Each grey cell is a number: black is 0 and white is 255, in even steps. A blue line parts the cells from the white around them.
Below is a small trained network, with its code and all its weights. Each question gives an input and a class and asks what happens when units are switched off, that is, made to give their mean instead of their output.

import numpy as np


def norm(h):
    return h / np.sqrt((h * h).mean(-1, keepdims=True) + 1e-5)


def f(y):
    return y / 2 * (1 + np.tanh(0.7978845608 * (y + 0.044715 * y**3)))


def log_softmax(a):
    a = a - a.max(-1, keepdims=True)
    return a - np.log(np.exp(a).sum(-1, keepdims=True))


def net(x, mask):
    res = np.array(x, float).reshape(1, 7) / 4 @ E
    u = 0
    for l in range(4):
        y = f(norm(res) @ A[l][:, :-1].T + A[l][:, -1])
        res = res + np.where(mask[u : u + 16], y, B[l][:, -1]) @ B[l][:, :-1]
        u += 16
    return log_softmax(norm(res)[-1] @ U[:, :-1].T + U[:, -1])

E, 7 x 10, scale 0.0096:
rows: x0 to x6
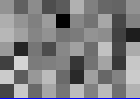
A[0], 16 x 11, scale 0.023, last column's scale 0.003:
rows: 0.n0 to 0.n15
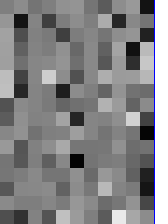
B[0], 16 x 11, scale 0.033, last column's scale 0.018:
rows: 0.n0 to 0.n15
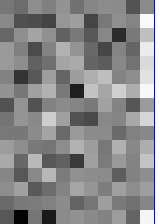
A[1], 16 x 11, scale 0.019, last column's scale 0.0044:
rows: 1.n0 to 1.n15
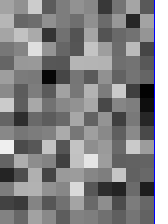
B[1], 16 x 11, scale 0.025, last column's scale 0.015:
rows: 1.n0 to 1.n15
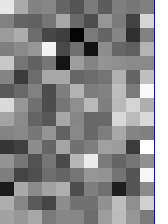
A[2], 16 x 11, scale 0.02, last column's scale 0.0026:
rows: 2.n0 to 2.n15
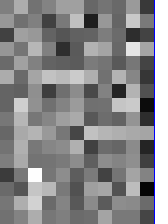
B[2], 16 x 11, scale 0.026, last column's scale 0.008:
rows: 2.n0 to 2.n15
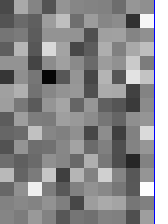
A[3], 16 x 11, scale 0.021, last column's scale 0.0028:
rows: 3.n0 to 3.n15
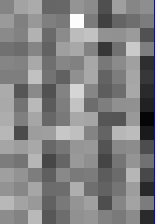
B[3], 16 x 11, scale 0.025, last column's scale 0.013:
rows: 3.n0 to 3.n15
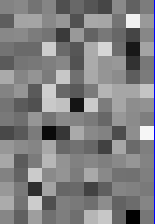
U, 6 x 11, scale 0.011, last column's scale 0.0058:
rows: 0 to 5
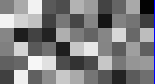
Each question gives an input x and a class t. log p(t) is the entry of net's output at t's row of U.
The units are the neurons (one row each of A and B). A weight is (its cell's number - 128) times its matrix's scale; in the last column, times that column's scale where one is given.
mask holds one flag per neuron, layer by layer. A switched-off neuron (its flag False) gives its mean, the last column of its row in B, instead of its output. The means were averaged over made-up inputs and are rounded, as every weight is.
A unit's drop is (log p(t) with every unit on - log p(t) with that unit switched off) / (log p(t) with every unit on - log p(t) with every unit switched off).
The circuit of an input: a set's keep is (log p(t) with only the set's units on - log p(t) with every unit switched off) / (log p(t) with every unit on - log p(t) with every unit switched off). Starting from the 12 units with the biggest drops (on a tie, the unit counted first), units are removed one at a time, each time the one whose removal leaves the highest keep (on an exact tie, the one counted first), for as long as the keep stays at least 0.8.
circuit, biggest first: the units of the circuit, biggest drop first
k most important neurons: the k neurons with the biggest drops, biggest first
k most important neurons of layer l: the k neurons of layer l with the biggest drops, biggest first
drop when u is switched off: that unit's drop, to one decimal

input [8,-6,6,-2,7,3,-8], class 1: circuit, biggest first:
(0.n11; 0.n15; 0.n5; 1.n2)
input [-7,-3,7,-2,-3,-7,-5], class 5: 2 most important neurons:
(0.n6; 0.n15)
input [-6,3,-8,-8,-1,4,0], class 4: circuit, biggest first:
(0.n8; 0.n1; 0.n3)
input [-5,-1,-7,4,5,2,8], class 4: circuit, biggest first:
(0.n8; 0.n1)
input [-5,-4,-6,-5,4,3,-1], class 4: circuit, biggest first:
(0.n8; 0.n1)
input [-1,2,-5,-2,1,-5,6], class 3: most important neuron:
(0.n1)
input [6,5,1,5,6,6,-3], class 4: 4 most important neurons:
(0.n6; 0.n15; 0.n3; 0.n4)
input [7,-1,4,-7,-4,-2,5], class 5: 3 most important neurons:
(0.n6; 0.n15; 0.n5)
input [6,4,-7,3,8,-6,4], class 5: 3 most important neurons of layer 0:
(0.n15; 0.n5; 0.n11)
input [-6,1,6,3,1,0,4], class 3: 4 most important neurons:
(0.n1; 0.n15; 0.n3; 0.n6)
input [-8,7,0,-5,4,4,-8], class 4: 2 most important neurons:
(0.n1; 0.n15)
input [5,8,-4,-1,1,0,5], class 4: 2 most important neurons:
(0.n15; 0.n1)
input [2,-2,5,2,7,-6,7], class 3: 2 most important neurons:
(0.n1; 0.n15)
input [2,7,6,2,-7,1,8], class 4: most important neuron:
(0.n6)
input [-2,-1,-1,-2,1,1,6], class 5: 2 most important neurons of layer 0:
(0.n6; 0.n15)
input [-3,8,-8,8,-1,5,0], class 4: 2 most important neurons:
(0.n6; 0.n15)
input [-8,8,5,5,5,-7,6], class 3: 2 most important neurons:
(0.n15; 0.n1)
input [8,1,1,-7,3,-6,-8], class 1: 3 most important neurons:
(0.n5; 0.n15; 0.n1)
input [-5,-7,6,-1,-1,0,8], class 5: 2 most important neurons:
(0.n15; 0.n5)
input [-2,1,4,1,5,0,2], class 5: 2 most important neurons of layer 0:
(0.n15; 0.n6)
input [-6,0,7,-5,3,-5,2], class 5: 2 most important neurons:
(0.n15; 0.n6)
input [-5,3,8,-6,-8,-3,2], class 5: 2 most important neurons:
(0.n15; 0.n5)
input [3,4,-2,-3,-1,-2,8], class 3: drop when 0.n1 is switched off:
0.5
